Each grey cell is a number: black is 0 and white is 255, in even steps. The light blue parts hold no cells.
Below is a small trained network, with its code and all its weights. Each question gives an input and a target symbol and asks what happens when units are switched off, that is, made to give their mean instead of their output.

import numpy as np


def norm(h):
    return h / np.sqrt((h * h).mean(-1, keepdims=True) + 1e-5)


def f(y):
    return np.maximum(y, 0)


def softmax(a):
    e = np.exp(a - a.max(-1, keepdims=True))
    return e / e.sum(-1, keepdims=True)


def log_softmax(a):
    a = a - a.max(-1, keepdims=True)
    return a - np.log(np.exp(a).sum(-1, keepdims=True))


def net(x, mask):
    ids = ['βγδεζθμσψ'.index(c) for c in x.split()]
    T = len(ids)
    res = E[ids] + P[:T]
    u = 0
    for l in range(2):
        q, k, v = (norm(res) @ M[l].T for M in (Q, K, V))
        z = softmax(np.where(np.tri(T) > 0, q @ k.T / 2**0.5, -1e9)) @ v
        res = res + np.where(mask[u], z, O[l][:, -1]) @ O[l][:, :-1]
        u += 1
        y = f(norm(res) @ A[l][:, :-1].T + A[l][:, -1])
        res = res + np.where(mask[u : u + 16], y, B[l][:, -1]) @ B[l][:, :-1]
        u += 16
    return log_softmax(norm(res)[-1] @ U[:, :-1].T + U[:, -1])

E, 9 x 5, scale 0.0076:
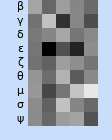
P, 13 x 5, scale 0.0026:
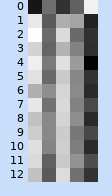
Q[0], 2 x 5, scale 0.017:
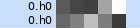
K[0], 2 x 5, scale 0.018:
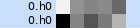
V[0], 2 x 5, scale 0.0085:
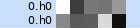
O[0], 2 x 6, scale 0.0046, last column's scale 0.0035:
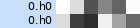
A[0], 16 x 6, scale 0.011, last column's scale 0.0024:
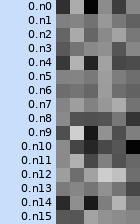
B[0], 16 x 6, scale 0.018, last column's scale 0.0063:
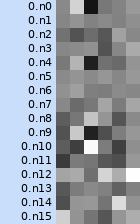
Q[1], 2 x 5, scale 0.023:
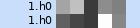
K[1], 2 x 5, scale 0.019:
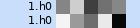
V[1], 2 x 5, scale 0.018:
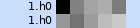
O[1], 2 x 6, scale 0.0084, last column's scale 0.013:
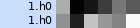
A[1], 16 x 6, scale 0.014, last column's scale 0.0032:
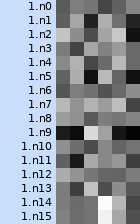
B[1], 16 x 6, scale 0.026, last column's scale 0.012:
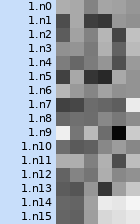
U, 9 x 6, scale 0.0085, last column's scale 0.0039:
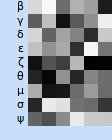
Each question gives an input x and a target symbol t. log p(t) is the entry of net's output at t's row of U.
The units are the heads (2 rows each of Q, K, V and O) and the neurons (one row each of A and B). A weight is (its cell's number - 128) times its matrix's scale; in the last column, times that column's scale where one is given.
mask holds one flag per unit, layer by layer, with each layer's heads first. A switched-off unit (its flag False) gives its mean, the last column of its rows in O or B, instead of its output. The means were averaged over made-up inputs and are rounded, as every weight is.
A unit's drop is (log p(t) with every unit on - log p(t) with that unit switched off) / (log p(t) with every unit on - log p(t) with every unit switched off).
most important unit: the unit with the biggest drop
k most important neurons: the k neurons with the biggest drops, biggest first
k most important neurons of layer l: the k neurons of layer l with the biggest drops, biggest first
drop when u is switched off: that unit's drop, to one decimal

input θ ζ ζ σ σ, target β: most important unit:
0.n12
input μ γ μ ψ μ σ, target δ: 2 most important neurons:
[0.n14 0.n12]
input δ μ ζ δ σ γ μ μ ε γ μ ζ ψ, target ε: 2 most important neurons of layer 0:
[0.n12 0.n15]
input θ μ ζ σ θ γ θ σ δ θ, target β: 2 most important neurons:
[0.n12 1.n14]
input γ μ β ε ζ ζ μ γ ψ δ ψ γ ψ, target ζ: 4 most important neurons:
[0.n15 1.n14 1.n15 1.n9]
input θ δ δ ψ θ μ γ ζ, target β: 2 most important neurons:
[0.n12 1.n14]
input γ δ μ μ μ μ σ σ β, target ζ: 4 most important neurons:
[0.n15 1.n14 1.n15 1.n9]
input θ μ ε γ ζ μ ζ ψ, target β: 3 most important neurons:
[0.n12 1.n14 1.n15]
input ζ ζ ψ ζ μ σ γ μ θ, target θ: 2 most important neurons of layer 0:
[0.n15 0.n14]
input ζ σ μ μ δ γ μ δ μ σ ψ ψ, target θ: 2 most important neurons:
[0.n15 0.n14]
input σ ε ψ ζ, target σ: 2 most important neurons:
[0.n15 0.n12]
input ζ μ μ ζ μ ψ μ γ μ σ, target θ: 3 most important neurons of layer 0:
[0.n15 0.n14 0.n12]
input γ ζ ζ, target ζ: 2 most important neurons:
[0.n15 1.n14]
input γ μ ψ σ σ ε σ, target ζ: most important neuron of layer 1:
[1.n14]
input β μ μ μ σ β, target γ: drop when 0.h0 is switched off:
1.1
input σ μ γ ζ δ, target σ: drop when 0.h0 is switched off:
1.0
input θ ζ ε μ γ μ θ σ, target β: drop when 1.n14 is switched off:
0.3
